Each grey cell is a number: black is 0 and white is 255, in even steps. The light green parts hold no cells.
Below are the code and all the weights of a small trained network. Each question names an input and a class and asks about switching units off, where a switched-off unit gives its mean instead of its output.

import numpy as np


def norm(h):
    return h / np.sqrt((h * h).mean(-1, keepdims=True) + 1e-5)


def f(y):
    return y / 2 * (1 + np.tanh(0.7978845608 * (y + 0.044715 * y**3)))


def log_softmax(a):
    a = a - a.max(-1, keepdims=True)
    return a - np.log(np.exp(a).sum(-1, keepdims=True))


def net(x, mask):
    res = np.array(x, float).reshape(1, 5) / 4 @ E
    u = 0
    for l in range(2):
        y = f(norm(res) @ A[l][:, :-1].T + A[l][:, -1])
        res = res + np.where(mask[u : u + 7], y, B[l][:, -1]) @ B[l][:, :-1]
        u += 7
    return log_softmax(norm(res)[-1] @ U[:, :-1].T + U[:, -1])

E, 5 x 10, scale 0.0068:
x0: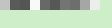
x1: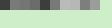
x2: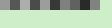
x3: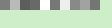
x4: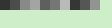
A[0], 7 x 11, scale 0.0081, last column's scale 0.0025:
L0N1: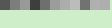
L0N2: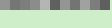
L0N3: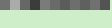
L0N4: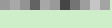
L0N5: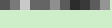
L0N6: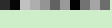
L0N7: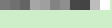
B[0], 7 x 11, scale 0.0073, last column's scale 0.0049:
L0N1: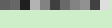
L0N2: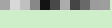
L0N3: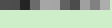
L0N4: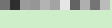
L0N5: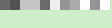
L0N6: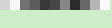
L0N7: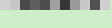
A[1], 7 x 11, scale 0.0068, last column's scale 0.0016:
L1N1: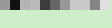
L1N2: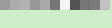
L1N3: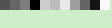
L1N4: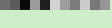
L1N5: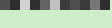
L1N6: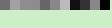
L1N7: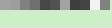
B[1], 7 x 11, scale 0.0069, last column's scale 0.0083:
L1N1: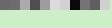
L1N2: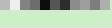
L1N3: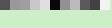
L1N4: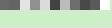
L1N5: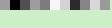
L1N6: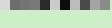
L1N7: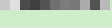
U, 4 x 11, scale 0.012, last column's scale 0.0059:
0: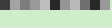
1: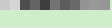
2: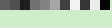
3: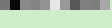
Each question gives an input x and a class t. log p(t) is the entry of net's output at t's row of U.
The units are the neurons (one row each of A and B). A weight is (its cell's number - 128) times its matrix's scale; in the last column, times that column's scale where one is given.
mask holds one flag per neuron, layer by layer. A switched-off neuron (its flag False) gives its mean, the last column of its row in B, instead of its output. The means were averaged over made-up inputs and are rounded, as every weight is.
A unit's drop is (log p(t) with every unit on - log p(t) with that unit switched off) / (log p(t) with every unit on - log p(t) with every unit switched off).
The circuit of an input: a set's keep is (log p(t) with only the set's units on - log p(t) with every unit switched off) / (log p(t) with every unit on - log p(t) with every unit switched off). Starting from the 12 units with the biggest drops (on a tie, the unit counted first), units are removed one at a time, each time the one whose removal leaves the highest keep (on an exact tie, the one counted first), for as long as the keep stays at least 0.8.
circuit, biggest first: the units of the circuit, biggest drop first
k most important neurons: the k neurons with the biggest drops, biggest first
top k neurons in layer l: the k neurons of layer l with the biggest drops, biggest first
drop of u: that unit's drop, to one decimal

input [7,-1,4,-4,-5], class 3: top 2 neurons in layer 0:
L0N6, L0N4
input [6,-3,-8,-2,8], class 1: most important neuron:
L0N6
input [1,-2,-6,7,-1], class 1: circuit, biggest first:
L0N2, L1N3
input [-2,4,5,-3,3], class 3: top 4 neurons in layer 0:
L0N5, L0N2, L0N1, L0N3
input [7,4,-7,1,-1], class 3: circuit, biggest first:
L0N6, L1N1
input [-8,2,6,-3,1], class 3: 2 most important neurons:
L1N5, L0N5
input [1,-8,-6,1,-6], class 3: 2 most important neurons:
L0N6, L0N4
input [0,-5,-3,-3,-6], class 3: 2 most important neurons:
L0N4, L0N6
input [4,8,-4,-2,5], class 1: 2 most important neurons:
L0N6, L1N3
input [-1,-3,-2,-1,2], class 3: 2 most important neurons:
L0N5, L0N2
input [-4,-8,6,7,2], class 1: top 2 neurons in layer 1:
L1N2, L1N4
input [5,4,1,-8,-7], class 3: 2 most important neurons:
L0N6, L1N1
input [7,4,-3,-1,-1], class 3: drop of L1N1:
0.3
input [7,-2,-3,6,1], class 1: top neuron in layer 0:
L0N2
